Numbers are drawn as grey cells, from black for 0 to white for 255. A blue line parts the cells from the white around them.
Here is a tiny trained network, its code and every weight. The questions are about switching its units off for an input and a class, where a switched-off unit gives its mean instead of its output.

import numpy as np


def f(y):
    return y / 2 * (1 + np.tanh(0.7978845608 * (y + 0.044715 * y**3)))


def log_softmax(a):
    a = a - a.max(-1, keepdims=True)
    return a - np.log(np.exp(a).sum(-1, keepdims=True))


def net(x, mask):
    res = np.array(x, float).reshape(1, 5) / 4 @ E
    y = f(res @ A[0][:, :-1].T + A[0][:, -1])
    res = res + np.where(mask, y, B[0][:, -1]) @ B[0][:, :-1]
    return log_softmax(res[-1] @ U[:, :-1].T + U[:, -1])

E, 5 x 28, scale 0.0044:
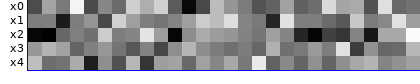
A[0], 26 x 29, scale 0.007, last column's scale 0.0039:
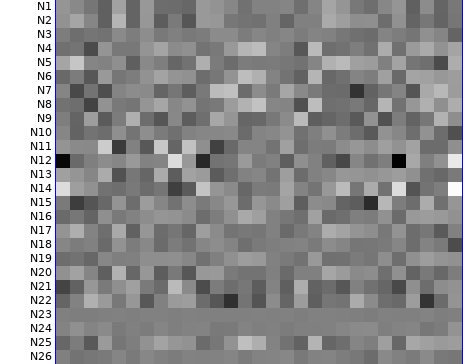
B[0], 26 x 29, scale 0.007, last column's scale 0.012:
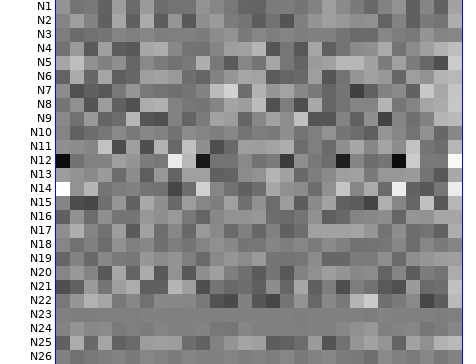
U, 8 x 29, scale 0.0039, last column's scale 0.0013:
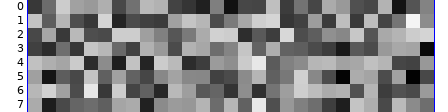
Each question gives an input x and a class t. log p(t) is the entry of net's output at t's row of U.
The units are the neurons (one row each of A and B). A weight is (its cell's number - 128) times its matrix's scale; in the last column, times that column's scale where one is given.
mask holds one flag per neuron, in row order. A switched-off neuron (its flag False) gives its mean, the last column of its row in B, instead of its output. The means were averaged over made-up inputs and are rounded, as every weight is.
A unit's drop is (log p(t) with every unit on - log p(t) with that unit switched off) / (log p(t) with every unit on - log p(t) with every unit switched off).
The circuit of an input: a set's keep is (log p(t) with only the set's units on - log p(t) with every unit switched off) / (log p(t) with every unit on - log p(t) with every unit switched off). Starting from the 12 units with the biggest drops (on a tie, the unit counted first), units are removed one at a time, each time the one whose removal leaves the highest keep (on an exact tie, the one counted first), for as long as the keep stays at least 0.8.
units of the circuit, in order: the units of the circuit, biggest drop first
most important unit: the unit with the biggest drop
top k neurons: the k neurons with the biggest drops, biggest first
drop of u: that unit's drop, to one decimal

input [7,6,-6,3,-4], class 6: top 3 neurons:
[N12 N5 N17]
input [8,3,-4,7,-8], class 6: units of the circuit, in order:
[N5 N17]
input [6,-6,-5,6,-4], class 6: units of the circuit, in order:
[N2 N12]
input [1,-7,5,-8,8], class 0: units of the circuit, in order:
[N12 N22]
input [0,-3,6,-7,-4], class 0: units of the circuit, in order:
[N12]
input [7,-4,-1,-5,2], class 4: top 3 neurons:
[N11 N13 N21]
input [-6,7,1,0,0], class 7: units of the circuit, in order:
[N12 N7]
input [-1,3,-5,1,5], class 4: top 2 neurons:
[N13 N11]
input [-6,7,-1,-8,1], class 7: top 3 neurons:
[N12 N15 N7]
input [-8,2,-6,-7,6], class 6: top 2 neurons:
[N14 N5]
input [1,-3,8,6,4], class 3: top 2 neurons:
[N7 N9]
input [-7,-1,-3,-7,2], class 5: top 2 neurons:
[N15 N22]
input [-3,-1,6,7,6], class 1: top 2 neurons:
[N9 N12]
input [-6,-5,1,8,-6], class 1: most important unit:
N9
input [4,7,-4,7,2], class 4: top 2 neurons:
[N12 N14]
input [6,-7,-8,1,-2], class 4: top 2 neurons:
[N11 N13]
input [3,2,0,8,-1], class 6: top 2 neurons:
[N12 N11]
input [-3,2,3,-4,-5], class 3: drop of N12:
0.2
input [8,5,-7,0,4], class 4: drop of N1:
0.0
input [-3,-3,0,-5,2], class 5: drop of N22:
0.1
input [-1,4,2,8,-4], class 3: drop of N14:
0.2
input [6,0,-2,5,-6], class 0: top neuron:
[N14]
